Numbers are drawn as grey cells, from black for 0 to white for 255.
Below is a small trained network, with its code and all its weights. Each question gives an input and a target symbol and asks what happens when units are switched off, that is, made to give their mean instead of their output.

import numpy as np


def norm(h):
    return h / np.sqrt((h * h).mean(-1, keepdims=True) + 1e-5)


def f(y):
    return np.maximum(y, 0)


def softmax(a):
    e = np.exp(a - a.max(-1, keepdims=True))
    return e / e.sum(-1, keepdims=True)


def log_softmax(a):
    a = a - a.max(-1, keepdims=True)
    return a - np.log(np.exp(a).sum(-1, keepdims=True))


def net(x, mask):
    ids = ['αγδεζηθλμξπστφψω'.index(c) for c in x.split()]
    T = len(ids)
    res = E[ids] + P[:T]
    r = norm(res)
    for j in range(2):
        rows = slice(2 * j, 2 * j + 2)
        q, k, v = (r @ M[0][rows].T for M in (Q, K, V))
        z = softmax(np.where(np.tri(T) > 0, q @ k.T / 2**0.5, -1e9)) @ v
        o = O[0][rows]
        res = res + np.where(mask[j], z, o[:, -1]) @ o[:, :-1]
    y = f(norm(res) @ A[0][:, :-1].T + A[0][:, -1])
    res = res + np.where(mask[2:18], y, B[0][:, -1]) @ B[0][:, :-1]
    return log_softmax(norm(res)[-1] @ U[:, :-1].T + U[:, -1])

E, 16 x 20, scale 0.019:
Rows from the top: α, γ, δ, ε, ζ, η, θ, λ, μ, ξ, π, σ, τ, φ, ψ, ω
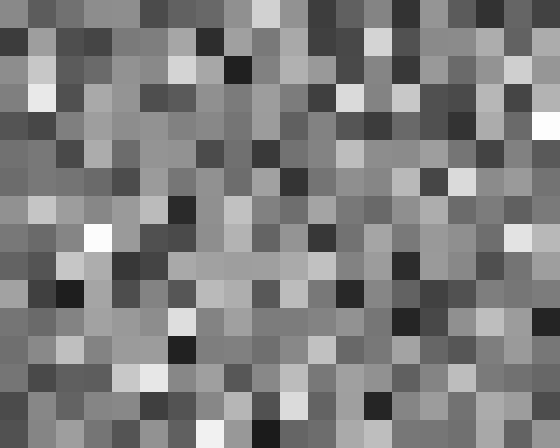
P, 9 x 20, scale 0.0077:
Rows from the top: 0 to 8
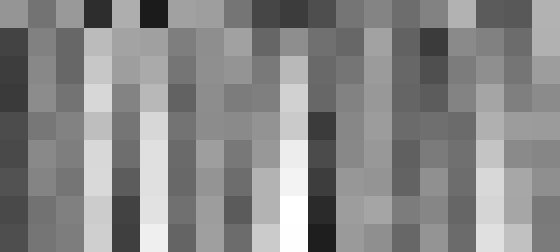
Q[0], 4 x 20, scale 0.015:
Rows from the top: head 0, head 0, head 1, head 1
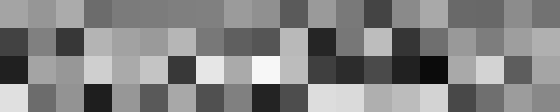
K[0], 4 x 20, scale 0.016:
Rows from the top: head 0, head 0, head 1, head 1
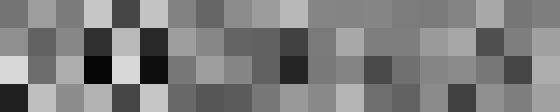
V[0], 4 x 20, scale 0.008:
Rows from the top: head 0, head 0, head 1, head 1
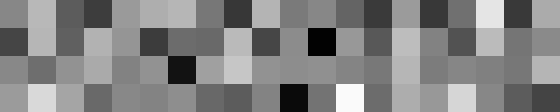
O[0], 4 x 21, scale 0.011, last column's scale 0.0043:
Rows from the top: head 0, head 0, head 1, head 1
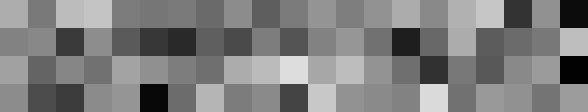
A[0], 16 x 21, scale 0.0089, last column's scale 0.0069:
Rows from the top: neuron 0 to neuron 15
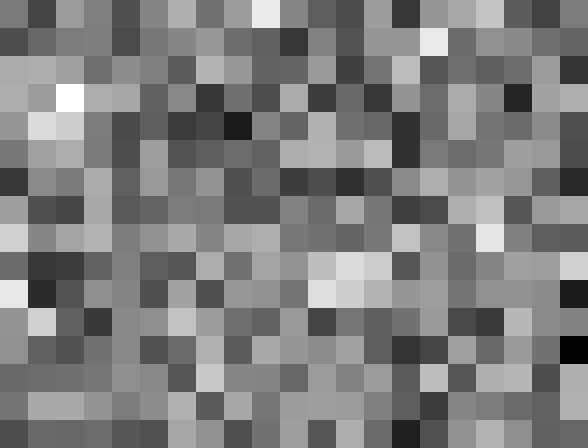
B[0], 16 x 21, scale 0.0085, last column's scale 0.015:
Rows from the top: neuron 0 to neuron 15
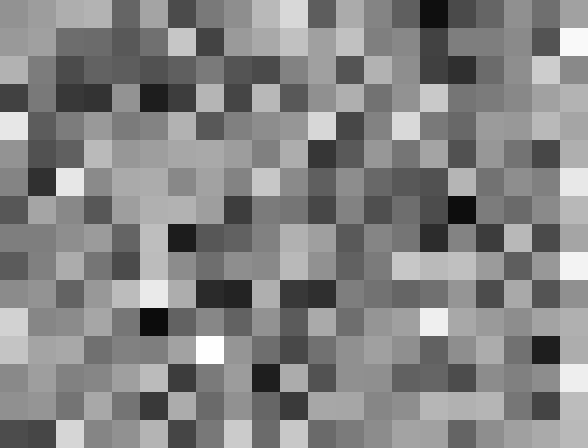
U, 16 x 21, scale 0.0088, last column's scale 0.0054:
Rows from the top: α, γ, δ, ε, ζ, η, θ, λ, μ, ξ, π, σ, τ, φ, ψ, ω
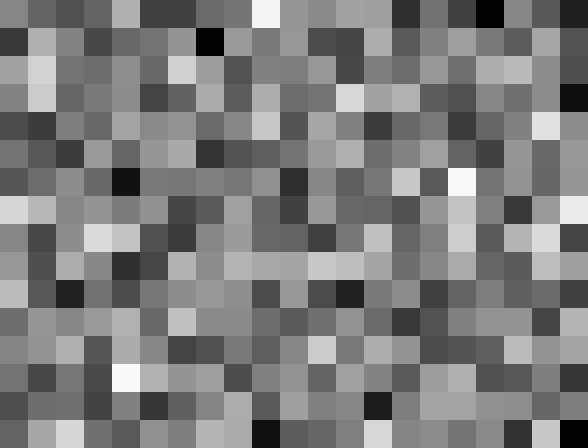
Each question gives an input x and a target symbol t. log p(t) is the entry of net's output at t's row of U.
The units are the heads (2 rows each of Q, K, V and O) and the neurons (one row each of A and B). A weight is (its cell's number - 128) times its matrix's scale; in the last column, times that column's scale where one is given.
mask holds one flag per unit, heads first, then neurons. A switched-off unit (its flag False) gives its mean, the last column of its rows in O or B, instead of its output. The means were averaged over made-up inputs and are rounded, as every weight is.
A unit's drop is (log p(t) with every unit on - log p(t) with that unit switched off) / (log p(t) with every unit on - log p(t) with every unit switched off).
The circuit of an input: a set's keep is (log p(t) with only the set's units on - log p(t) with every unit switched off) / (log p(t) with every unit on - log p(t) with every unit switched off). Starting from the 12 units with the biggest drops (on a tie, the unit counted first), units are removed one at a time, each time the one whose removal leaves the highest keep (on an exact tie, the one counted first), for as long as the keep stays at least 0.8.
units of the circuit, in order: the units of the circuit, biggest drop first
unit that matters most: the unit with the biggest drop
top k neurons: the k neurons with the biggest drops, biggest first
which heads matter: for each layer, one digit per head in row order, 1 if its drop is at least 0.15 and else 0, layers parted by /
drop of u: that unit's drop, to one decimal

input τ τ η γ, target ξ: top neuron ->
neuron 13
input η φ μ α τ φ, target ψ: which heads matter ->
11
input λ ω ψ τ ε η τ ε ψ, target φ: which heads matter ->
01
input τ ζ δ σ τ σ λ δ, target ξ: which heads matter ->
01
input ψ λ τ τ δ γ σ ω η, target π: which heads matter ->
10
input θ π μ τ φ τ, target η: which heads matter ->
01
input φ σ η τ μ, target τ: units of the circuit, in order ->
head 0; neuron 8
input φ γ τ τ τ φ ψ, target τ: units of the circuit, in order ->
neuron 8; head 0
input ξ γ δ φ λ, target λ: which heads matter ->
11
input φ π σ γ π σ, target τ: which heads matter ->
10
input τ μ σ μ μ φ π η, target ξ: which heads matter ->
10
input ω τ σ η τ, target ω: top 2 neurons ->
neuron 9; neuron 1
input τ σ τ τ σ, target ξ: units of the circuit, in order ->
head 1; neuron 13
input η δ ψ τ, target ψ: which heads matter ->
01
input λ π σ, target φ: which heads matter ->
01
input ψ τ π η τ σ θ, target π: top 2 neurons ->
neuron 7; neuron 4
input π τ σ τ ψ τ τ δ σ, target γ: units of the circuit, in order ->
head 1
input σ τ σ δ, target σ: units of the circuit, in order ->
head 1; neuron 6; neuron 9
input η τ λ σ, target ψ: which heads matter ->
11
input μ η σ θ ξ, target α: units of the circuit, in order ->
head 0
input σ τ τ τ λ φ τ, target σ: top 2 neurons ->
neuron 6; neuron 1
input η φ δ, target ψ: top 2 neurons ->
neuron 15; neuron 9
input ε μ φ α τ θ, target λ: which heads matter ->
10
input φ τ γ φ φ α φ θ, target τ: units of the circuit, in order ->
neuron 8; head 0
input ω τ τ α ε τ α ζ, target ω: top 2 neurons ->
neuron 12; neuron 9
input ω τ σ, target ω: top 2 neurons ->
neuron 15; neuron 9
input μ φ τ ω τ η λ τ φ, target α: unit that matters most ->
head 0
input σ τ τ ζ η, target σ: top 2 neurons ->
neuron 9; neuron 6
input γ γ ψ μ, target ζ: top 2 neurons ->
neuron 7; neuron 3
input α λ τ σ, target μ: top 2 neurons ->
neuron 15; neuron 11
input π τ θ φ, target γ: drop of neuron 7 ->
0.0
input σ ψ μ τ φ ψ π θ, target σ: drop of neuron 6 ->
0.2
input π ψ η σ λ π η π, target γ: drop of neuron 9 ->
-0.1
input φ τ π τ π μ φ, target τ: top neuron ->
neuron 8
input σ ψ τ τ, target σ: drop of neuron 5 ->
-0.1
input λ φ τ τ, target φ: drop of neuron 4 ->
0.1
